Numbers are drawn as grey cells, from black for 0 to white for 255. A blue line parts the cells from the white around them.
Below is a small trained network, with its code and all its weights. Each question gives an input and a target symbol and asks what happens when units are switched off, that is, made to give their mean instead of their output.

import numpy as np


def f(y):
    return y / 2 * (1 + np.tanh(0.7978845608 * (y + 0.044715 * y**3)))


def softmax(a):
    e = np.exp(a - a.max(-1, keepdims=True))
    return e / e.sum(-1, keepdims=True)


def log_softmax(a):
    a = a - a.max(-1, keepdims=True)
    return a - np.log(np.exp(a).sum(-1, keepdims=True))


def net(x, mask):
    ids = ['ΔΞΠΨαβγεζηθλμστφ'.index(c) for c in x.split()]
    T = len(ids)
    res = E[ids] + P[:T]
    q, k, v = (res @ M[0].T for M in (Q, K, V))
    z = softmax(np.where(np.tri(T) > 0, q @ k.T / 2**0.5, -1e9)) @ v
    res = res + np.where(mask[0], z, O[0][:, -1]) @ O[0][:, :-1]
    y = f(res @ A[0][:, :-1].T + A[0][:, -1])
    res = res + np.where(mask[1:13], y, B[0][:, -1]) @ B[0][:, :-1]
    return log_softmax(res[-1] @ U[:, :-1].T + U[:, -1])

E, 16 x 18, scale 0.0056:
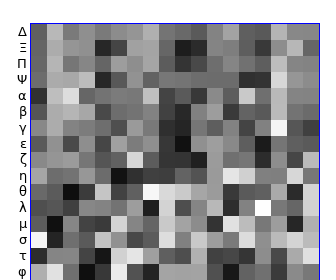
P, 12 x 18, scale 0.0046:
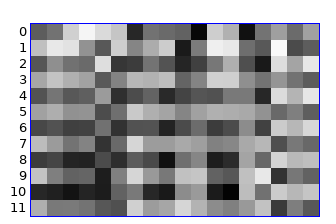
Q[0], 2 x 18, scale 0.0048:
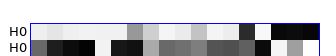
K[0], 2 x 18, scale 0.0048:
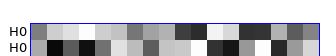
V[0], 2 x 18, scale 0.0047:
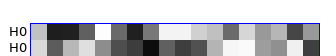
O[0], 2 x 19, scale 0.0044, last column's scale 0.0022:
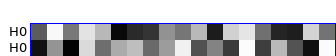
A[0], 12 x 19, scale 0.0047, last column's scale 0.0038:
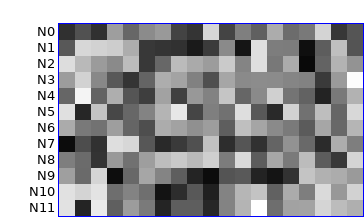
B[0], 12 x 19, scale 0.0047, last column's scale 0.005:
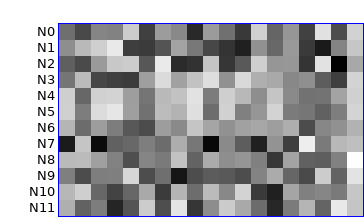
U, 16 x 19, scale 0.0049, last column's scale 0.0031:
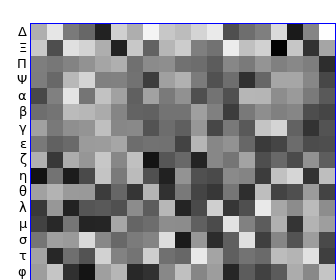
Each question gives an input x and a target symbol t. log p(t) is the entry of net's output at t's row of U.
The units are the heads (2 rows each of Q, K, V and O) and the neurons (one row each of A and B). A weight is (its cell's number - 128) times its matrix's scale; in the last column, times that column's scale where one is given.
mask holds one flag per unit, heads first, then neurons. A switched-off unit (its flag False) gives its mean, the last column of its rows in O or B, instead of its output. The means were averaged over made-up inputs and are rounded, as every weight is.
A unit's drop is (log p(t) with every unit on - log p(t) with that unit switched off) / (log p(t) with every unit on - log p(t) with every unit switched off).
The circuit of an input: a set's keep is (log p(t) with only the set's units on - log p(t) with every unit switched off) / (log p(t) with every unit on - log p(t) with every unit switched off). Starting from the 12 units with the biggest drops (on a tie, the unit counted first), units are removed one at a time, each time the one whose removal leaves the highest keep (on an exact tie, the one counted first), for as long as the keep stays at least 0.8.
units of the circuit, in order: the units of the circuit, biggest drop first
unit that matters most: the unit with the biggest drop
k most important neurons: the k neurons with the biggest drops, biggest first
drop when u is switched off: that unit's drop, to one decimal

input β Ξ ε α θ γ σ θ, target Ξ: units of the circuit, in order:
(H0, N2)
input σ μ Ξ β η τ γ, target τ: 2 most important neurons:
(N11, N9)
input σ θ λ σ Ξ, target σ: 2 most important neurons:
(N1, N4)
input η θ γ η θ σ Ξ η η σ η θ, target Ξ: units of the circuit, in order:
(N2, H0)
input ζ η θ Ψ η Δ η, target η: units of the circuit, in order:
(H0, N0, N7)
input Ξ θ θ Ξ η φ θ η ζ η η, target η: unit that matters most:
N0
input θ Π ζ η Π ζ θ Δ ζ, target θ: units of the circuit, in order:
(H0, N1)
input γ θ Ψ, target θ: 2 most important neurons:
(N1, N10)
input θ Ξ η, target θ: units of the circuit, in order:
(N1, H0, N10)
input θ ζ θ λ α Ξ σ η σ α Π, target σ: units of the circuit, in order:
(H0, N4, N7)
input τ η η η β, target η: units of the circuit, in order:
(N9, H0)
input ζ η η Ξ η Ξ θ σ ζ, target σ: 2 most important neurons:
(N1, N4)
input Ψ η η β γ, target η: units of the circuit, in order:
(H0, N9, N4)
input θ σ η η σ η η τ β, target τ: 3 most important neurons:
(N11, N5, N9)
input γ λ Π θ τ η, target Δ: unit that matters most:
N9
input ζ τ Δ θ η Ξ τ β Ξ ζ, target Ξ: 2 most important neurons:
(N5, N7)
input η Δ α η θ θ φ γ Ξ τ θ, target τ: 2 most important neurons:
(N11, N5)
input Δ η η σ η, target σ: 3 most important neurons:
(N7, N4, N1)
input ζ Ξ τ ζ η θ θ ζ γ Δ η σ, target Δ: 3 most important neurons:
(N9, N0, N11)
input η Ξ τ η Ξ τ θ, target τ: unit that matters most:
H0
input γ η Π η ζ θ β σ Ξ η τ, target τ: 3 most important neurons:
(N11, N9, N5)
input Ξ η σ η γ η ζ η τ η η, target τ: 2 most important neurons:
(N11, N5)
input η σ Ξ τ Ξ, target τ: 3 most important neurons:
(N11, N9, N5)
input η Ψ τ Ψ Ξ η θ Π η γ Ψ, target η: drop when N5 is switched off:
0.2
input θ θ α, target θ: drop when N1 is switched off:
0.5
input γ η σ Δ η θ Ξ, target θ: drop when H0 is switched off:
1.7
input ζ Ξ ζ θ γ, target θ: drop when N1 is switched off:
0.6
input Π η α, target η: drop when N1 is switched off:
0.1
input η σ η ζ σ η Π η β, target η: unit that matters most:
N5
